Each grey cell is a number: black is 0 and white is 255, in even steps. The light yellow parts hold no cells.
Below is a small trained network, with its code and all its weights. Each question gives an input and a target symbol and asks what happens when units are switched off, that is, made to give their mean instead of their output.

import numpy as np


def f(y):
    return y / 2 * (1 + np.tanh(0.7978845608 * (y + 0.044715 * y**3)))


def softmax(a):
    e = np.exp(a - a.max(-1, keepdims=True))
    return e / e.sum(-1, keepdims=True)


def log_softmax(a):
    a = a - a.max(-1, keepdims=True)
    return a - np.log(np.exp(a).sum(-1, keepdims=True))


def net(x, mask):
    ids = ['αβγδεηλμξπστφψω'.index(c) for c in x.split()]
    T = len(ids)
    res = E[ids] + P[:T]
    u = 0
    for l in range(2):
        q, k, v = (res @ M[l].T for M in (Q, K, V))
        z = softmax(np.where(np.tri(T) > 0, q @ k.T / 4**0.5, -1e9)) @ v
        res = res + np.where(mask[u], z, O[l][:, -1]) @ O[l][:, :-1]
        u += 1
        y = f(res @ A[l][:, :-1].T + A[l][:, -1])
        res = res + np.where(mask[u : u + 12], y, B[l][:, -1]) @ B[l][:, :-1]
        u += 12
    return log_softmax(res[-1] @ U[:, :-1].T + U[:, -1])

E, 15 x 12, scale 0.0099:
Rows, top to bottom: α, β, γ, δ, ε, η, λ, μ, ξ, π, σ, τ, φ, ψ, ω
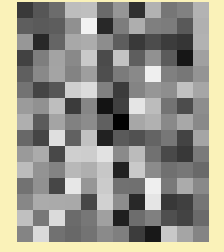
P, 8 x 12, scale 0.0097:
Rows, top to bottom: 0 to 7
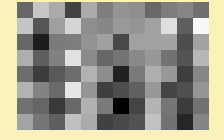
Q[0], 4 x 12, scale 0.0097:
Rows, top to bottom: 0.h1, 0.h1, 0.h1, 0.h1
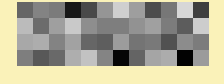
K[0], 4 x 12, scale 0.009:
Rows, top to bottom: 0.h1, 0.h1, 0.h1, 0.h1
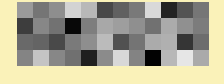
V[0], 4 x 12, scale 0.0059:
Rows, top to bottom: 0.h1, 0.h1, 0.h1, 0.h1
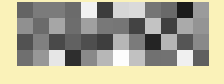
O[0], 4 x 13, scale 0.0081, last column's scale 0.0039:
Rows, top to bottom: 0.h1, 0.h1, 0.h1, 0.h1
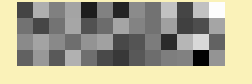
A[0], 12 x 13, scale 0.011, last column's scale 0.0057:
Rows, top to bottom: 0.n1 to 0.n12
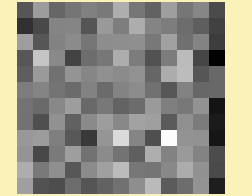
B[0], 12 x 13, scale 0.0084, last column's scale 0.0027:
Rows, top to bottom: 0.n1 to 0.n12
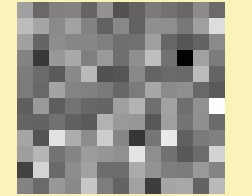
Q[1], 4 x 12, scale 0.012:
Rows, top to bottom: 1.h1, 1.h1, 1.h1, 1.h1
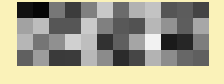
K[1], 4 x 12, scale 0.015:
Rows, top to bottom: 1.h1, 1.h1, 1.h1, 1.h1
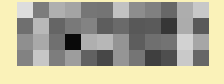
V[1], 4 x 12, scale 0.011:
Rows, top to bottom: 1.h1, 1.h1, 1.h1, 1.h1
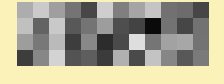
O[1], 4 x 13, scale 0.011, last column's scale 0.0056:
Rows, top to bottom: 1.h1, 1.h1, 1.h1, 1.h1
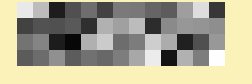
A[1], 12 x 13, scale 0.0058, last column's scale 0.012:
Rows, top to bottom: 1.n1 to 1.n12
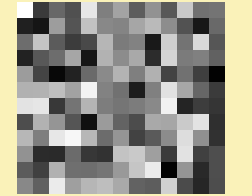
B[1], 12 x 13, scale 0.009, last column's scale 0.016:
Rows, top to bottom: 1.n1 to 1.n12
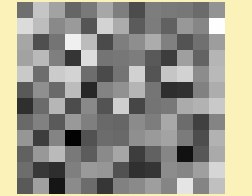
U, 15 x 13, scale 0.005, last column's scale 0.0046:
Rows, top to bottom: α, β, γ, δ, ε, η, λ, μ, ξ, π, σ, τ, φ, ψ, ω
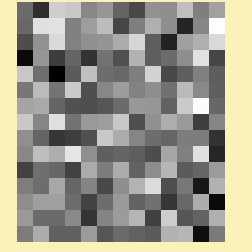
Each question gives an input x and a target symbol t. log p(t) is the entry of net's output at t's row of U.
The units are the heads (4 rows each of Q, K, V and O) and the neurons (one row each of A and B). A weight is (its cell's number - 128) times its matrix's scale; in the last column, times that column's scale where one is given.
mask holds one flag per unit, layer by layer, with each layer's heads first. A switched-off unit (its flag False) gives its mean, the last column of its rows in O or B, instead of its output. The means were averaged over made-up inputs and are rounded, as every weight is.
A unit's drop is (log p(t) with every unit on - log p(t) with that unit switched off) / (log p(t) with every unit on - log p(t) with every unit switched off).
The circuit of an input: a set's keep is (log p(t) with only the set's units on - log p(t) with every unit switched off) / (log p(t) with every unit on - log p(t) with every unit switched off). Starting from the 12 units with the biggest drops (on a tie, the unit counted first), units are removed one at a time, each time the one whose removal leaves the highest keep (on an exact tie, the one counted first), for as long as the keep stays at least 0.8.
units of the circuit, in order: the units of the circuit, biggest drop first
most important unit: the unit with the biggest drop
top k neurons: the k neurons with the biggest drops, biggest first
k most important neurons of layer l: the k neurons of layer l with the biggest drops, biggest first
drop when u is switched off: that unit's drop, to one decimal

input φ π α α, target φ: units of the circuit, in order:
[1.h1; 1.n10; 0.h1]
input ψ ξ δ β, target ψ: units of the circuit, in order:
[1.h1; 1.n5; 1.n10; 0.h1]
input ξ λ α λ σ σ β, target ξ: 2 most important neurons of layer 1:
[1.n2; 1.n11]
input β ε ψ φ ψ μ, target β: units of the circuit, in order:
[0.h1; 1.h1]
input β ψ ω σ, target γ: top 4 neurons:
[0.n9; 1.n4; 0.n10; 1.n11]
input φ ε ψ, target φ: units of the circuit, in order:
[1.h1; 1.n10; 0.n2; 0.h1]
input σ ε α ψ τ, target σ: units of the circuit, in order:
[1.h1; 1.n7; 0.h1]
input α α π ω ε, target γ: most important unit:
0.h1
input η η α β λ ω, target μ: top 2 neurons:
[1.n5; 1.n2]
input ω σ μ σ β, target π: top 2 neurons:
[0.n4; 1.n3]
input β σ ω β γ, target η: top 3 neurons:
[1.n12; 1.n2; 1.n6]
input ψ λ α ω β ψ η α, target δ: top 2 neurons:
[1.n6; 1.n12]
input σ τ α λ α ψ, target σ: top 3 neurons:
[1.n7; 0.n5; 1.n2]
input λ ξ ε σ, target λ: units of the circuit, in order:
[1.h1; 1.n5; 1.n7]
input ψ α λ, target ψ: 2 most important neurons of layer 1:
[1.n5; 1.n10]
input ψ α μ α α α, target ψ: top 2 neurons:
[1.n5; 1.n10]
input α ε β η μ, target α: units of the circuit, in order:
[1.h1; 1.n11]
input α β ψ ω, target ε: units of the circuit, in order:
[1.h1; 1.n3; 1.n4]
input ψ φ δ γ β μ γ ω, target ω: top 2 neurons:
[1.n4; 1.n12]
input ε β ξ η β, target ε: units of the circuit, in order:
[1.h1]
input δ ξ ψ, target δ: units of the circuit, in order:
[1.h1; 0.h1; 1.n11]
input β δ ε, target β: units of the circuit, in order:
[0.h1; 1.h1]
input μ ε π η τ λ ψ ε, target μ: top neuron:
[1.n2]
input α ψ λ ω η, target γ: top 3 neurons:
[0.n9; 1.n4; 0.n10]
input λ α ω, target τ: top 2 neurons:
[1.n9; 0.n9]
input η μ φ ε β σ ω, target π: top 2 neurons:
[1.n3; 1.n9]
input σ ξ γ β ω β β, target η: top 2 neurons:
[1.n12; 1.n2]
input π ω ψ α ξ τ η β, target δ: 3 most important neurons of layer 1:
[1.n6; 1.n12; 1.n2]
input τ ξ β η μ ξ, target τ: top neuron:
[1.n9]
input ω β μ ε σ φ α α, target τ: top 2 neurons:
[0.n4; 1.n9]
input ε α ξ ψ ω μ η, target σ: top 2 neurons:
[1.n7; 0.n10]
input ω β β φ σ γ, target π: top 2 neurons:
[0.n4; 1.n3]
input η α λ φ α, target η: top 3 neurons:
[1.n12; 1.n2; 0.n5]
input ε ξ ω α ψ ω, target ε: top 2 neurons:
[1.n11; 1.n7]
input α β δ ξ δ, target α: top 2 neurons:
[1.n11; 0.n10]
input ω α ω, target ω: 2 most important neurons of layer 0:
[0.n5; 0.n7]
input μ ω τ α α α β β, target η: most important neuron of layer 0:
[0.n9]
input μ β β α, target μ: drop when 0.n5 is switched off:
0.1
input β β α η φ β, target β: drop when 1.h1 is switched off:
0.4
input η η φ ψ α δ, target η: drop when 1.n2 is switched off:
0.3
